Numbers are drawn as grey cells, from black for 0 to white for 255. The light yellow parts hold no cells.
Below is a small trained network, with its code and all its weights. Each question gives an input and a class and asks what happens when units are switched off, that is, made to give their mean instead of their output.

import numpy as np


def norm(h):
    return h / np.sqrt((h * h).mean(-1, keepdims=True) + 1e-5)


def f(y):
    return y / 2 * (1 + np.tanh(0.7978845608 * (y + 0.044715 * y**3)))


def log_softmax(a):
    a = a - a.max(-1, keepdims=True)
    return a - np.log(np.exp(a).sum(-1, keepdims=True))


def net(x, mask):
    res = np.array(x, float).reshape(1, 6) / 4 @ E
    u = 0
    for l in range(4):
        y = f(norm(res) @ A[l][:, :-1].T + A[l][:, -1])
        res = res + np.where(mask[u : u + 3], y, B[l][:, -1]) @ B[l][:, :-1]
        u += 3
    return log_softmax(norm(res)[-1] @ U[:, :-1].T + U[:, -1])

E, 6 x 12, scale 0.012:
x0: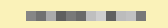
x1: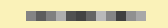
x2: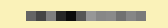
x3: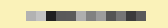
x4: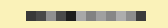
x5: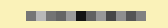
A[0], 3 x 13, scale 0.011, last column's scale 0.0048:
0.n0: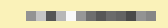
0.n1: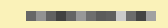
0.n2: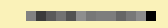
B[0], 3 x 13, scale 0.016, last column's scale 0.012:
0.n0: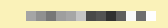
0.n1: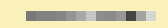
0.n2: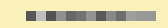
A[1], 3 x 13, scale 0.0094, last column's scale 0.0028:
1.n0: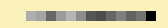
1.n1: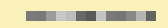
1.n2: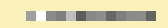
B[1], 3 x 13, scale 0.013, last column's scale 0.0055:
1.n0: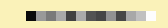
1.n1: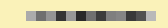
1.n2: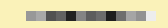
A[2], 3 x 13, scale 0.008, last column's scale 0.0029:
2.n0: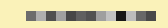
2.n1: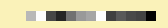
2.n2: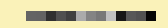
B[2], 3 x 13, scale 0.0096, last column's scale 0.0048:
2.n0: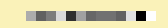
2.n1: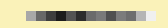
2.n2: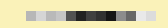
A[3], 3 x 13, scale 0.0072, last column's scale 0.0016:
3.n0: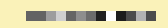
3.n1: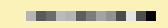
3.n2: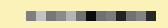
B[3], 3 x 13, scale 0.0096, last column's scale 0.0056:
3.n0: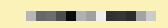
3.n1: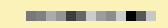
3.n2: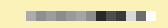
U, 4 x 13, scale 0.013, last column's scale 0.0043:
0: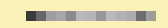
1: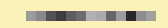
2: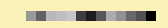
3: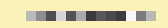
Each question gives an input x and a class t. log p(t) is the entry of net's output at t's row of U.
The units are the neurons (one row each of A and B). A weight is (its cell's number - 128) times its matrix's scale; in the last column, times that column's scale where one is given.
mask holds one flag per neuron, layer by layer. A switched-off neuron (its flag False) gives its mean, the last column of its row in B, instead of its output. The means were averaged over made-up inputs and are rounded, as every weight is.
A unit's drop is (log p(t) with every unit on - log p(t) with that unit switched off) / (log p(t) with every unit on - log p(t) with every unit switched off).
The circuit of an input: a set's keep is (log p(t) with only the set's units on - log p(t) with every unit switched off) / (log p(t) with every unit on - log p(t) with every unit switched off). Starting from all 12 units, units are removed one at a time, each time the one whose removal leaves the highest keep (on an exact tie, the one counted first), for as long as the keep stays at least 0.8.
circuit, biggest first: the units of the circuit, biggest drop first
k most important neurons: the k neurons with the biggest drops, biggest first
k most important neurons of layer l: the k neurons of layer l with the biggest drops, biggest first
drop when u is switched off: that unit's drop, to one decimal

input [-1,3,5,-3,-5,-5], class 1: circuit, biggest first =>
0.n0, 3.n0
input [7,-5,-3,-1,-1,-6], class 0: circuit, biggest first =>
0.n0
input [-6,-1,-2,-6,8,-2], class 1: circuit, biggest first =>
0.n0, 3.n0
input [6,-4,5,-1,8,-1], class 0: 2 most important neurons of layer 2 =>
2.n1, 2.n2
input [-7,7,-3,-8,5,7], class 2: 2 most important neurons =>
0.n0, 1.n1
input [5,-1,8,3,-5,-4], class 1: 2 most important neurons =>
0.n0, 1.n0
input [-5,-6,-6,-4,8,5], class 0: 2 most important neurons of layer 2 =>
2.n2, 2.n0
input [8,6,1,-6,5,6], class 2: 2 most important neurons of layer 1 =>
1.n1, 1.n2
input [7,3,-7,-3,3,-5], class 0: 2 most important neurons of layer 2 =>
2.n2, 2.n1
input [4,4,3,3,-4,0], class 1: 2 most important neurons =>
0.n0, 1.n0
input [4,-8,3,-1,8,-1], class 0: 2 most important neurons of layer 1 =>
1.n2, 1.n1
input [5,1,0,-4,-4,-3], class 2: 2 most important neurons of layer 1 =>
1.n1, 1.n0
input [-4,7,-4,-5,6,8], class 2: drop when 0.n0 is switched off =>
0.2
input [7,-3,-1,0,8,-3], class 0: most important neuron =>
1.n2
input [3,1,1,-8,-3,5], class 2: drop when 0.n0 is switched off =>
0.2
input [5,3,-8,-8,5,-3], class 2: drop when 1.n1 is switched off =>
0.4
